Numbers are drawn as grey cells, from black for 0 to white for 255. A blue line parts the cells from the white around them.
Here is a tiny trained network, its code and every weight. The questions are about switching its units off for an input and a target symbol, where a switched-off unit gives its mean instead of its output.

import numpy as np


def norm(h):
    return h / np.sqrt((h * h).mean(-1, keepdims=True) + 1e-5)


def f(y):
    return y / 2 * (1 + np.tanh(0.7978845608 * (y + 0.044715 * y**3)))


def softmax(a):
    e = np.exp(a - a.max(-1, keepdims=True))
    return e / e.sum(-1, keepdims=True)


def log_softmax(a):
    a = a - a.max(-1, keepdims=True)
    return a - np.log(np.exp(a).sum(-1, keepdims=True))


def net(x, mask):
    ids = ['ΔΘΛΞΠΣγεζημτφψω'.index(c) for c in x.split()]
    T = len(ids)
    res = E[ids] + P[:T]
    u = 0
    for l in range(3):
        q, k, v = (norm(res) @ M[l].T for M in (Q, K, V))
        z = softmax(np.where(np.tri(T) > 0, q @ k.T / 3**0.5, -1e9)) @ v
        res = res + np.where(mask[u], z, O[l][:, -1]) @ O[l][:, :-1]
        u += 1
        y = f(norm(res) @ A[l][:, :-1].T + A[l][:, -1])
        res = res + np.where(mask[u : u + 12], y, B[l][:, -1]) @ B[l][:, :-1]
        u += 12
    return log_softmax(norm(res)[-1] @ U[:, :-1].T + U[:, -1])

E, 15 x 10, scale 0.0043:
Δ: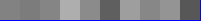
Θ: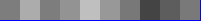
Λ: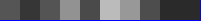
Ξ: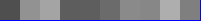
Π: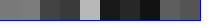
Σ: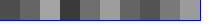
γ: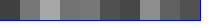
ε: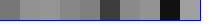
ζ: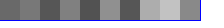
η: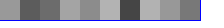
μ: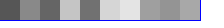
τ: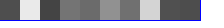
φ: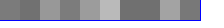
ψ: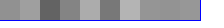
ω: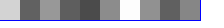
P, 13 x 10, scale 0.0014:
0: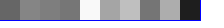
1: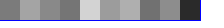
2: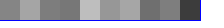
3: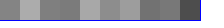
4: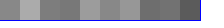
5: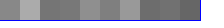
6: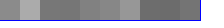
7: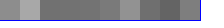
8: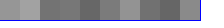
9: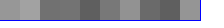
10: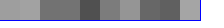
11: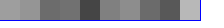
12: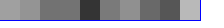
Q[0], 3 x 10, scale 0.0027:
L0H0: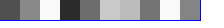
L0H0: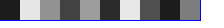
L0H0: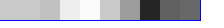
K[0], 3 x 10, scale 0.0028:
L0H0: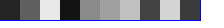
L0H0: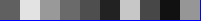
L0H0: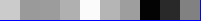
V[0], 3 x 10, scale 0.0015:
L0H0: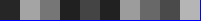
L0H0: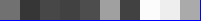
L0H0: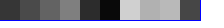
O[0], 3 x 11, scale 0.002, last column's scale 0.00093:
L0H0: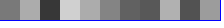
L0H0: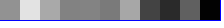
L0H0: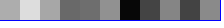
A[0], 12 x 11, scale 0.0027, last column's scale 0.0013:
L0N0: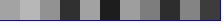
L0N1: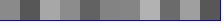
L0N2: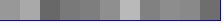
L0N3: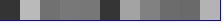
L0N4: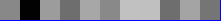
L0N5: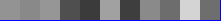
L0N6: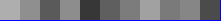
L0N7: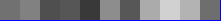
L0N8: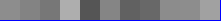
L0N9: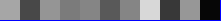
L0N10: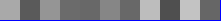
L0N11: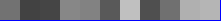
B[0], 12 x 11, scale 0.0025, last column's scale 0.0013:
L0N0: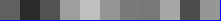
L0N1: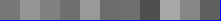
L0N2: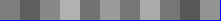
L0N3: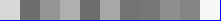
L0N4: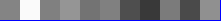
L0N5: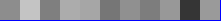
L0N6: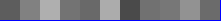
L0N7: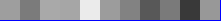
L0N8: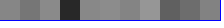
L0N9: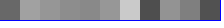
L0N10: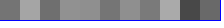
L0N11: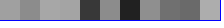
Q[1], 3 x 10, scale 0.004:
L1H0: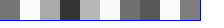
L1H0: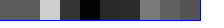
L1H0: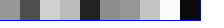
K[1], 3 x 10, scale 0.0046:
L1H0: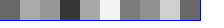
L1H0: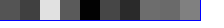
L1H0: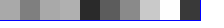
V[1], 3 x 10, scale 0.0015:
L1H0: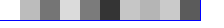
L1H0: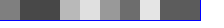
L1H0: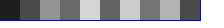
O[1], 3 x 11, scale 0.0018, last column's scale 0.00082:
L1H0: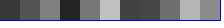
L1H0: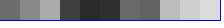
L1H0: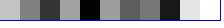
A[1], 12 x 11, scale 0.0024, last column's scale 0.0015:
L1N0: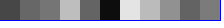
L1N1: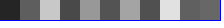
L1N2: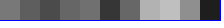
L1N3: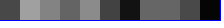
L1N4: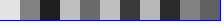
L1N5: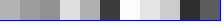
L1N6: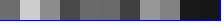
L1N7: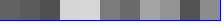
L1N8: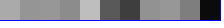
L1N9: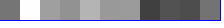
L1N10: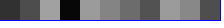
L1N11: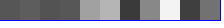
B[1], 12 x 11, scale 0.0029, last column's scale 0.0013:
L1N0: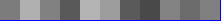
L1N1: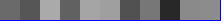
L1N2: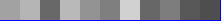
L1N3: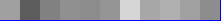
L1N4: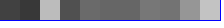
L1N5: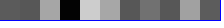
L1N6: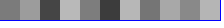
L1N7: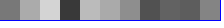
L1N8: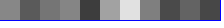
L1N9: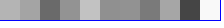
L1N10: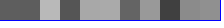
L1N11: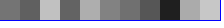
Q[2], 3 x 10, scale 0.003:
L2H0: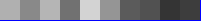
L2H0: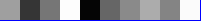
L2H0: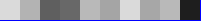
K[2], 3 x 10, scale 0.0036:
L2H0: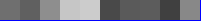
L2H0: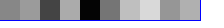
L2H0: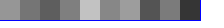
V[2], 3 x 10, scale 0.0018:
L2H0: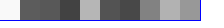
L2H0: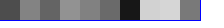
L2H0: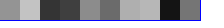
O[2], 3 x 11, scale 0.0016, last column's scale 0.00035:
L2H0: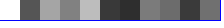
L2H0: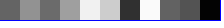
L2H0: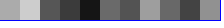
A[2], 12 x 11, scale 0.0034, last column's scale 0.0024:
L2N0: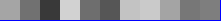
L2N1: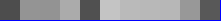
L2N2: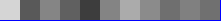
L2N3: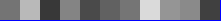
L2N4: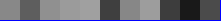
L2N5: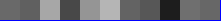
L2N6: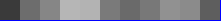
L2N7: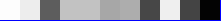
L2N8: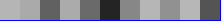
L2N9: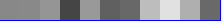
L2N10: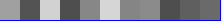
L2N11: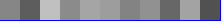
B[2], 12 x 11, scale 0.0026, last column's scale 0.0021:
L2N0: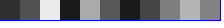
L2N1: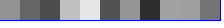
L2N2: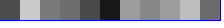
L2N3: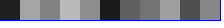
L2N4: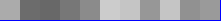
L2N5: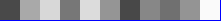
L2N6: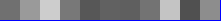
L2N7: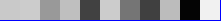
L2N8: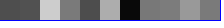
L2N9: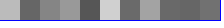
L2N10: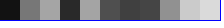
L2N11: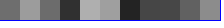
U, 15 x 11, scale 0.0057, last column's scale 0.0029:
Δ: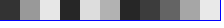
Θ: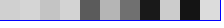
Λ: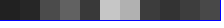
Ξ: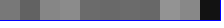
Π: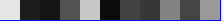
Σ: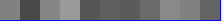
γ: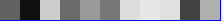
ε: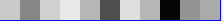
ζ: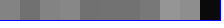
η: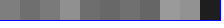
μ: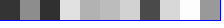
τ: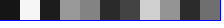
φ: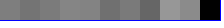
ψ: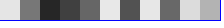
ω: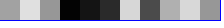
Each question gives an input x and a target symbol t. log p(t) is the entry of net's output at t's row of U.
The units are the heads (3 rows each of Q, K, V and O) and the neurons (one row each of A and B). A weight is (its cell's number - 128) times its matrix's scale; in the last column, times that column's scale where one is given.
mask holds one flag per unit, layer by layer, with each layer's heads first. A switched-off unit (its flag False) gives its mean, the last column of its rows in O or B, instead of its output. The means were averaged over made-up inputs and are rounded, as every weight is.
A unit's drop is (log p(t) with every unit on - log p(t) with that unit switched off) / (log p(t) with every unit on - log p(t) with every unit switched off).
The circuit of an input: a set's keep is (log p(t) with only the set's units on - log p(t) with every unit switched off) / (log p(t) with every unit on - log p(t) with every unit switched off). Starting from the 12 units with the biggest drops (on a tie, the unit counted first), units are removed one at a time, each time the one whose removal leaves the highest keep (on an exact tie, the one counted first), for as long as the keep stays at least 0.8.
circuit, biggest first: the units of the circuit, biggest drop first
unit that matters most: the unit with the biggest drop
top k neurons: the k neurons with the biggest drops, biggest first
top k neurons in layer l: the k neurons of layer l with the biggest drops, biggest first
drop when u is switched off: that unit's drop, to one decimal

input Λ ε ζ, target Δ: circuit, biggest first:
[L0N7 L1N11]
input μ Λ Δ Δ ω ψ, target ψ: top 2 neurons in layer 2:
[L2N9 L2N10]
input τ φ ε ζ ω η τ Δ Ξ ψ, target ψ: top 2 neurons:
[L1N5 L1N9]
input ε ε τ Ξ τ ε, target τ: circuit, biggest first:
[L2H0 L1N11 L0H0]
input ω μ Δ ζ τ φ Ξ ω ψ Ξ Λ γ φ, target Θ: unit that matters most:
L0H0
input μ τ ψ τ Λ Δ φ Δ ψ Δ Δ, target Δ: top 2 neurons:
[L1N1 L1N6]
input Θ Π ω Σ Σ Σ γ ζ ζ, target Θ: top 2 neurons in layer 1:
[L1N6 L1N10]
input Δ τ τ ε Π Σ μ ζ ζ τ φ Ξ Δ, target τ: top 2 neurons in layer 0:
[L0N7 L0N0]
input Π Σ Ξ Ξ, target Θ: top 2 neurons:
[L1N6 L1N4]
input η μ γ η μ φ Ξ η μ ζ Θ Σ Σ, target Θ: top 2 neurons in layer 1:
[L1N9 L1N4]
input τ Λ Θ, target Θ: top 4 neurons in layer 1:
[L1N11 L1N1 L1N7 L1N10]
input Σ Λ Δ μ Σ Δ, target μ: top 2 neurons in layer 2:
[L2N7 L2N1]
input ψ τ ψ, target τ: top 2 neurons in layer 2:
[L2N3 L2N4]
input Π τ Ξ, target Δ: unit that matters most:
L1N1
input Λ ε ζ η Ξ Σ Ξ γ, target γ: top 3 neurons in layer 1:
[L1N3 L1N7 L1N0]
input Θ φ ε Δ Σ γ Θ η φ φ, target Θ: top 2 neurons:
[L0N4 L2N7]
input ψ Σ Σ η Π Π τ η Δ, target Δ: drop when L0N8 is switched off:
0.0
